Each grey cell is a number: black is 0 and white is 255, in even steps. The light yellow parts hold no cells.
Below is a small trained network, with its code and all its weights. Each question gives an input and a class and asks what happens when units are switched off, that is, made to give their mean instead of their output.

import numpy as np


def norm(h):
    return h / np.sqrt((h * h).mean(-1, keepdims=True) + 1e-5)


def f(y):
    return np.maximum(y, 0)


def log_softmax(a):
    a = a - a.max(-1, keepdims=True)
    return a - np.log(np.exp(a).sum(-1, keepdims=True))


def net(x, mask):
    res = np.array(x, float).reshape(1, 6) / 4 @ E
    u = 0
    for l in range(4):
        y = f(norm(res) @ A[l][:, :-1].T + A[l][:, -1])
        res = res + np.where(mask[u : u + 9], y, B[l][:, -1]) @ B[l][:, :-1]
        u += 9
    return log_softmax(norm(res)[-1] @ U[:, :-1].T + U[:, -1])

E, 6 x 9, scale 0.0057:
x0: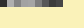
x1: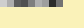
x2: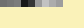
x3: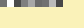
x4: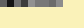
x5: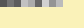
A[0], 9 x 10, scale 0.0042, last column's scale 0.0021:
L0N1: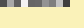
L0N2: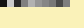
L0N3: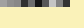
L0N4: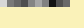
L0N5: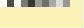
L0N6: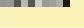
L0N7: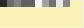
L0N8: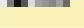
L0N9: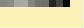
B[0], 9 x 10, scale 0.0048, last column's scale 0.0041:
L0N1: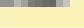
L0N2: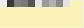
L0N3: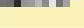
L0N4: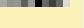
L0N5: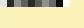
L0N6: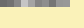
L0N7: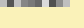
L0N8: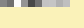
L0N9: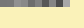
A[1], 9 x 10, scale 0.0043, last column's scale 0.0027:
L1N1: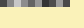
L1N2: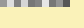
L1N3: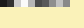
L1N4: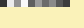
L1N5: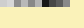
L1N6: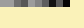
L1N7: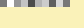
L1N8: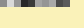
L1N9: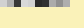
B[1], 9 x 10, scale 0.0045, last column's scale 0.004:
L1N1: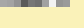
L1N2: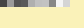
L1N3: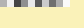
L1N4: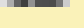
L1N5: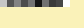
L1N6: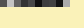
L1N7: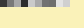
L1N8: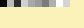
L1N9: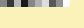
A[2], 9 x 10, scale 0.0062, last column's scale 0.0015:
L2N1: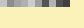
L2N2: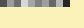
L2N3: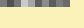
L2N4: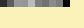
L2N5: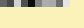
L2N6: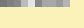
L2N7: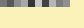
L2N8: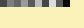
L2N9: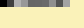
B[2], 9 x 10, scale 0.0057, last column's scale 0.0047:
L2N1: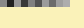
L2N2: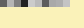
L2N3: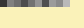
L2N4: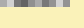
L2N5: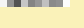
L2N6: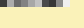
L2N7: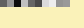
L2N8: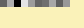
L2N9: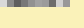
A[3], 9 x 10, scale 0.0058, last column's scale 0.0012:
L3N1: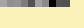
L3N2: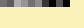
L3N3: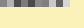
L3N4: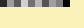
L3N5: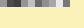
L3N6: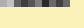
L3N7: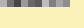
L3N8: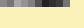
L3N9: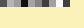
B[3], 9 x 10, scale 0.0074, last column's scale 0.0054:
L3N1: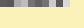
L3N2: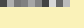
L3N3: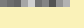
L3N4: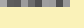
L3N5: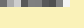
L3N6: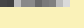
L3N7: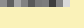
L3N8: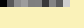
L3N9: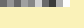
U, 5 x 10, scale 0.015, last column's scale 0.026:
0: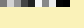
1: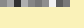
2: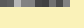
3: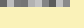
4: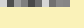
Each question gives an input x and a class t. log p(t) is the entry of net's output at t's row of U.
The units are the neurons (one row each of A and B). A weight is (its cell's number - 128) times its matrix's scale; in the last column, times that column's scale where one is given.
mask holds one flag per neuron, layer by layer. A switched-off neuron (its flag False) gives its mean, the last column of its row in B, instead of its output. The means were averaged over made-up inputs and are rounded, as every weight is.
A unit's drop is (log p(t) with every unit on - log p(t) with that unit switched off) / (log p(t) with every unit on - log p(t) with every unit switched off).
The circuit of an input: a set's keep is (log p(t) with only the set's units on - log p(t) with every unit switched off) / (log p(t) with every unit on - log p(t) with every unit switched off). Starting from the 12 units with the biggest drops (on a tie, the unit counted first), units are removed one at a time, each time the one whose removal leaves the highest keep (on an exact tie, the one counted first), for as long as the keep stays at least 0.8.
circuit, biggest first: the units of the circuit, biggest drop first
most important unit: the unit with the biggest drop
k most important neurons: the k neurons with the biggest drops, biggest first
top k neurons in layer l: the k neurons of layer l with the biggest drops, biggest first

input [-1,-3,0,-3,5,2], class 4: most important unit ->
L1N8
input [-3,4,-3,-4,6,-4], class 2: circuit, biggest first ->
L0N4; L3N2; L3N1
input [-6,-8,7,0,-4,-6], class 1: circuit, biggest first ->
L2N7; L0N3
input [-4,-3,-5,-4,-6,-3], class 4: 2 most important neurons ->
L0N5; L2N5
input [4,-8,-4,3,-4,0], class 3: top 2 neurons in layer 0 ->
L0N5; L0N4
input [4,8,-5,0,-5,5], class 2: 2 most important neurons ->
L1N5; L1N8
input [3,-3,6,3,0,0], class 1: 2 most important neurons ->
L0N2; L2N8
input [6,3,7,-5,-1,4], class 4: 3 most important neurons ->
L0N7; L1N8; L1N3
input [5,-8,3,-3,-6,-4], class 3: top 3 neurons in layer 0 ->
L0N5; L0N4; L0N9
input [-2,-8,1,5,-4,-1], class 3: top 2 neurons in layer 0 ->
L0N5; L0N1
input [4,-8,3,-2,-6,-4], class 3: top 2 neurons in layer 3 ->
L3N9; L3N1
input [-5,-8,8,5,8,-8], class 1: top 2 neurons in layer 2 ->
L2N8; L2N7
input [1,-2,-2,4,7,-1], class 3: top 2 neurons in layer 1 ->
L1N5; L1N4
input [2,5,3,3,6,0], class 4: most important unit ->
L0N8
